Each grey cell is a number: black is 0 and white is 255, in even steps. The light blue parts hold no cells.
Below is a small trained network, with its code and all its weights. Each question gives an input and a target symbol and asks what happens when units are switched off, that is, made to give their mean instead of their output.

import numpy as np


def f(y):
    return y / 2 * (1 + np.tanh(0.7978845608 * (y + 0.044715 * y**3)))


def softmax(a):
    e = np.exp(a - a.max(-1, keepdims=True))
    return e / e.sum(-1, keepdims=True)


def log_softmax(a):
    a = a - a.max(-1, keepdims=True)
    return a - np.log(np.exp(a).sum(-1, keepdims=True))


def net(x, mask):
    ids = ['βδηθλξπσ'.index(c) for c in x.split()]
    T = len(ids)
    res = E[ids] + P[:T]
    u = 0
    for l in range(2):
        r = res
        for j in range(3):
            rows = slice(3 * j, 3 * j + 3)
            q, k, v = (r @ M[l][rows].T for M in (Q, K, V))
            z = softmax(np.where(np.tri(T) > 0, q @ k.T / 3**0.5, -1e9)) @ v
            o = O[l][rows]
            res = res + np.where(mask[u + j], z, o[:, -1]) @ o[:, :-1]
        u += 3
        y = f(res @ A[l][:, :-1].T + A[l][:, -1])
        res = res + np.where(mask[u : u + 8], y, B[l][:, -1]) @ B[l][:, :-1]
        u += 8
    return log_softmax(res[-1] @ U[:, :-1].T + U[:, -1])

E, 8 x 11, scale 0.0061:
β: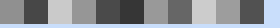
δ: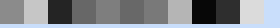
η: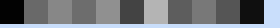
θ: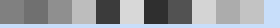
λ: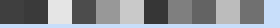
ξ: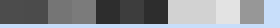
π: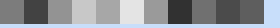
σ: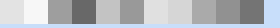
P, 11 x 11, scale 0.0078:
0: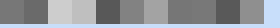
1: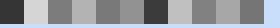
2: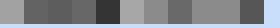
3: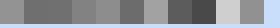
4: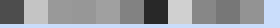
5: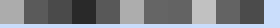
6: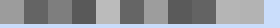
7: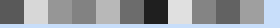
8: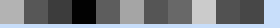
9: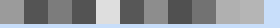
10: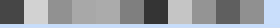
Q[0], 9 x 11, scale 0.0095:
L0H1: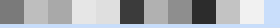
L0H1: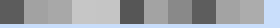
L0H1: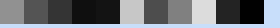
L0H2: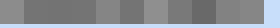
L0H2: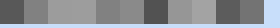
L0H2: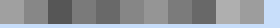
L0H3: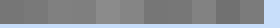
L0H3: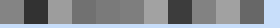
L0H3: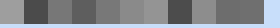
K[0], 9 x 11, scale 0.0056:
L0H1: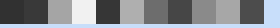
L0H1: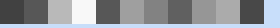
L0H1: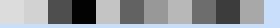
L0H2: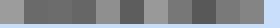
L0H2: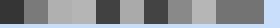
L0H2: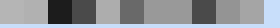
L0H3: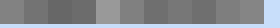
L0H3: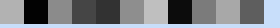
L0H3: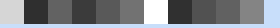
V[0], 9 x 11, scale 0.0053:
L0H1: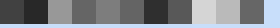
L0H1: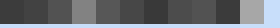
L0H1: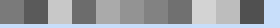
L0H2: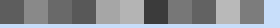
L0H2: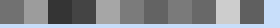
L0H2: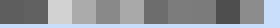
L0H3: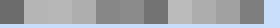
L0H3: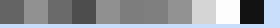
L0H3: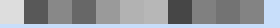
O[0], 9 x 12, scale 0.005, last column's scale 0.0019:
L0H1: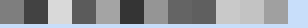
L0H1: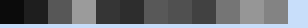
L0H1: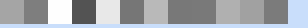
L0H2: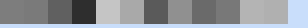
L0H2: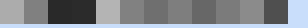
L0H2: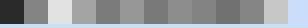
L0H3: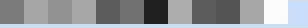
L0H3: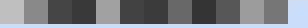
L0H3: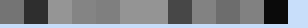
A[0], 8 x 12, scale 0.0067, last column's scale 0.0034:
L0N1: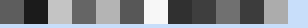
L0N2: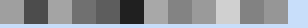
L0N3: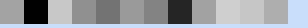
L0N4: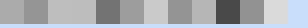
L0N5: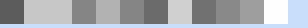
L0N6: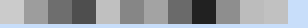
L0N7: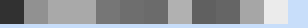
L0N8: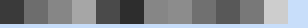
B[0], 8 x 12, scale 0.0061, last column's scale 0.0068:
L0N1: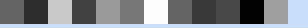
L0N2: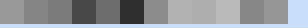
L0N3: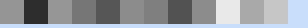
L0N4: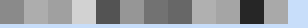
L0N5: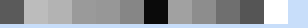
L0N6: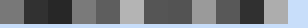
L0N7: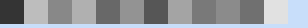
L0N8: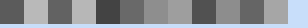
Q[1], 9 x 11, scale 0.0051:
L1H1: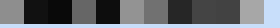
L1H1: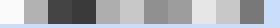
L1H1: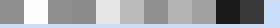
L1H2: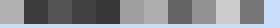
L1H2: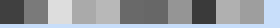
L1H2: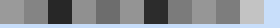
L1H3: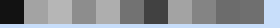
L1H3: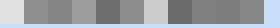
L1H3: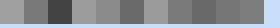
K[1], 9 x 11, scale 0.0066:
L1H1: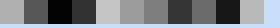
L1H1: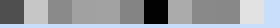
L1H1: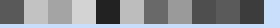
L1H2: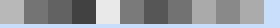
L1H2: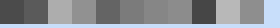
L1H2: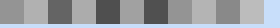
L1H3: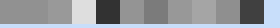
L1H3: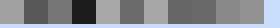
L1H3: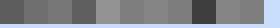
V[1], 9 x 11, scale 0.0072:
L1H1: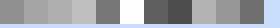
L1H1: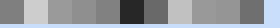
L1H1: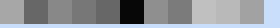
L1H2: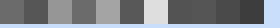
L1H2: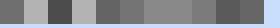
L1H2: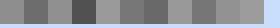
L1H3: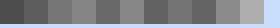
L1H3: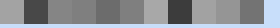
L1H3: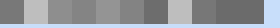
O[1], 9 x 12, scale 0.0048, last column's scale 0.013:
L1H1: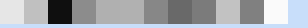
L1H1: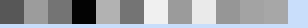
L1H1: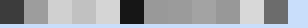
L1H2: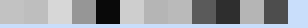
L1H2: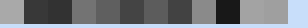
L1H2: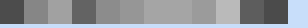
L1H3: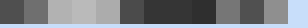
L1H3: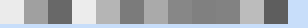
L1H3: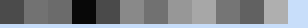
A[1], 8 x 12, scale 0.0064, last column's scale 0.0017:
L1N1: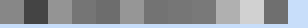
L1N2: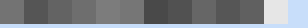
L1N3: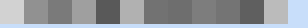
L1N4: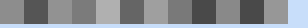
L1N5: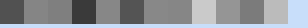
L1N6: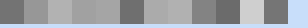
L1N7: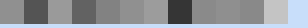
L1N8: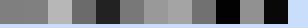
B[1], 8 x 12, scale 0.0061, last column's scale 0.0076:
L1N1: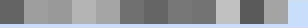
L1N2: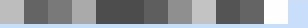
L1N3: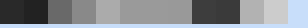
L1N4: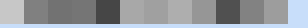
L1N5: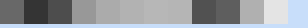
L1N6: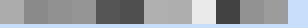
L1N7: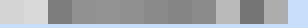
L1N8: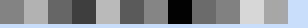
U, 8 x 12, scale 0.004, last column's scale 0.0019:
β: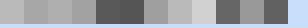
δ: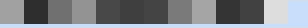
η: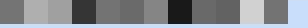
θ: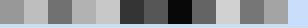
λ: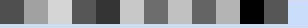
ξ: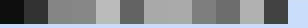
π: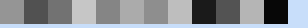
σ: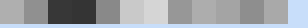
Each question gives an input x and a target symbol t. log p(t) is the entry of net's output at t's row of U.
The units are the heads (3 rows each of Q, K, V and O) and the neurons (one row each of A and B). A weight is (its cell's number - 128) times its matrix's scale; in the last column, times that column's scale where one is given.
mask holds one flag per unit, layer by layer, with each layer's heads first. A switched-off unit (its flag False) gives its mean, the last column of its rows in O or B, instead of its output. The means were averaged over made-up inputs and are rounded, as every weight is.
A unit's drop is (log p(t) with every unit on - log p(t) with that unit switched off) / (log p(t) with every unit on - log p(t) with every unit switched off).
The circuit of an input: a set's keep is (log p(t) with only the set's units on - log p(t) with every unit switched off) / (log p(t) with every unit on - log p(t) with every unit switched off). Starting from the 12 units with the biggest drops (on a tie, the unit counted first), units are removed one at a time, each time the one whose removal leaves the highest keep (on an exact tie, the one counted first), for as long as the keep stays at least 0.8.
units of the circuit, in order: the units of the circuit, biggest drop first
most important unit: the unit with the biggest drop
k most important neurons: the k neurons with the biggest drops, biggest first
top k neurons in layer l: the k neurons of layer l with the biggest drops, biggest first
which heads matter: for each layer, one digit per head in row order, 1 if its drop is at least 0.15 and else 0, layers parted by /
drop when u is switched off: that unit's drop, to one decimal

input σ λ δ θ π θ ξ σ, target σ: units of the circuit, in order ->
(L1H1; L1H3; L0H1; L0N4)
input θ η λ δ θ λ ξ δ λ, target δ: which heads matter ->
100 / 100
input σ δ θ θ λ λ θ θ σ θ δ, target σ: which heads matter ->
100 / 101
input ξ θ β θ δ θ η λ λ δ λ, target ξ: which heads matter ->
000 / 100
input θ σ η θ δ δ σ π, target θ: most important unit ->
L0N3
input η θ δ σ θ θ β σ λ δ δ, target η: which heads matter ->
000 / 010
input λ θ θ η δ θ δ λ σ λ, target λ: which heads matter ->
000 / 010
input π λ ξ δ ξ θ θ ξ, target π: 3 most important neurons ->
(L0N4; L0N1; L1N3)
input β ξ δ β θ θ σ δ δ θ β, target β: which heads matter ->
010 / 110
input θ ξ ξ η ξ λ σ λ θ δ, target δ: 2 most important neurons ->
(L0N6; L1N2)
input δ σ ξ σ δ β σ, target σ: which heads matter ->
000 / 100
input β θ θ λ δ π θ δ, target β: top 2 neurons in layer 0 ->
(L0N4; L0N1)
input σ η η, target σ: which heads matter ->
100 / 100
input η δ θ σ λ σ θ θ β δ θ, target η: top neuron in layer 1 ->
(L1N8)
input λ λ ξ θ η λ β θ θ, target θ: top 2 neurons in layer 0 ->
(L0N3; L0N5)
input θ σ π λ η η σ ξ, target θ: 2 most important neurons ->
(L0N3; L0N4)
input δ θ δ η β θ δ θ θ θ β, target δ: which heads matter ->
111 / 010
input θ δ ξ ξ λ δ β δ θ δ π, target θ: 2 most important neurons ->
(L0N3; L0N4)
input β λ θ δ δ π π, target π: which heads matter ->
001 / 111
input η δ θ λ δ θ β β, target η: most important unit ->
L1H2
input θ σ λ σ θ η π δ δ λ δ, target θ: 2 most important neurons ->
(L0N3; L0N4)
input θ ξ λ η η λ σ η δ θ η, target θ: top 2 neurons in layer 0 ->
(L0N3; L0N4)
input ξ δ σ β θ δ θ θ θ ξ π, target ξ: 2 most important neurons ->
(L1N5; L0N2)
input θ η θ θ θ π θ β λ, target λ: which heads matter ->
101 / 110
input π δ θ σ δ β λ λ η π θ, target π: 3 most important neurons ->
(L0N4; L0N1; L1N3)
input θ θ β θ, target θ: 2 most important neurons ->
(L0N3; L1N1)
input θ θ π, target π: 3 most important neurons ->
(L0N1; L1N3; L0N5)
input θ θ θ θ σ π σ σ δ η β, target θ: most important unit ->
L0H2
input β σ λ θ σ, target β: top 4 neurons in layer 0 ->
(L0N4; L0N1; L0N2; L0N3)
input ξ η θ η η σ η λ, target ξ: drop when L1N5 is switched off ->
0.2
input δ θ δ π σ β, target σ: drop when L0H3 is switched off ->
0.1
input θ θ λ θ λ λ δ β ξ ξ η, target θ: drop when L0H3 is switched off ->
0.1
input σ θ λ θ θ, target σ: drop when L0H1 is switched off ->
0.3
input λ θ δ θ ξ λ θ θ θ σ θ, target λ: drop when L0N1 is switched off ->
0.3
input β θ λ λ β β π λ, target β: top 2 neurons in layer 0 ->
(L0N4; L0N1)
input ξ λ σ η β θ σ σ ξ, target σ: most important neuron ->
(L0N5)
